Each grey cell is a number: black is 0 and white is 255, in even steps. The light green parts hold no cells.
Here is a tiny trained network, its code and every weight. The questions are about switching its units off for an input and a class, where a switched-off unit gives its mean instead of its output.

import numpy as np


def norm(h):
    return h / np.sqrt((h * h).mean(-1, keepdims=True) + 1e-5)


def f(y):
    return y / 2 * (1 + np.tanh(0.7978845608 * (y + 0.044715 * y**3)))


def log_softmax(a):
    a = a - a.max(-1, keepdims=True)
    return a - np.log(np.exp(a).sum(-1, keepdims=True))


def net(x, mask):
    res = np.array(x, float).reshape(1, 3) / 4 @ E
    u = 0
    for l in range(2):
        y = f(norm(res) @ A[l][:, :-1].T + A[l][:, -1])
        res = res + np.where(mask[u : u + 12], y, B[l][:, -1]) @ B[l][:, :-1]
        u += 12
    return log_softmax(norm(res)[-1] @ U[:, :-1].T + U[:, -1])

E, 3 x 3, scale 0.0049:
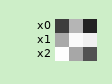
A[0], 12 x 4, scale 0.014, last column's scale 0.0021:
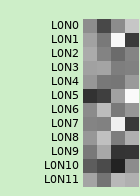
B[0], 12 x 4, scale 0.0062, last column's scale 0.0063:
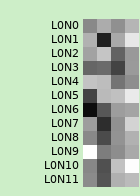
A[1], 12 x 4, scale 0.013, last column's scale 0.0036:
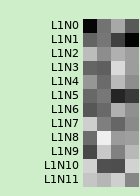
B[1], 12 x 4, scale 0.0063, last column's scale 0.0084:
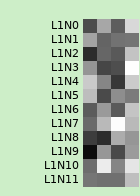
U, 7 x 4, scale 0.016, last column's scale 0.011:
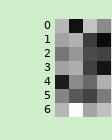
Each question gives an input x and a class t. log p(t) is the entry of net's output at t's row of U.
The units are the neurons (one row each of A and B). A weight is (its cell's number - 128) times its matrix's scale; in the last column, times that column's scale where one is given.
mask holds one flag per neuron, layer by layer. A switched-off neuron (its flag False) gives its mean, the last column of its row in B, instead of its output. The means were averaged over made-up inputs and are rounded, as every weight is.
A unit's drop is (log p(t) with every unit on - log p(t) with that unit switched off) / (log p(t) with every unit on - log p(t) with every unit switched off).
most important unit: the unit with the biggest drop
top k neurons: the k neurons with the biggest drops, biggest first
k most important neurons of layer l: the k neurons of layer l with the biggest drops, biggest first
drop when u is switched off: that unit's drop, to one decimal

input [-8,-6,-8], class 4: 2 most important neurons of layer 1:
[L1N0 L1N6]
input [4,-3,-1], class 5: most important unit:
L0N10
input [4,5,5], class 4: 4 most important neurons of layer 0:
[L0N6 L0N1 L0N7 L0N10]
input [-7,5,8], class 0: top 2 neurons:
[L0N1 L0N11]
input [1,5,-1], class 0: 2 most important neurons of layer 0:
[L0N1 L0N7]
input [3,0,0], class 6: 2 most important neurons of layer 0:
[L0N9 L0N5]
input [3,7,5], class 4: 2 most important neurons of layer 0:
[L0N6 L0N10]
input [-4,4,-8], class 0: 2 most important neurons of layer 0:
[L0N1 L0N7]
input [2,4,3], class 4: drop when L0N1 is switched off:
0.2
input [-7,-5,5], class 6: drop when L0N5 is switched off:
0.0
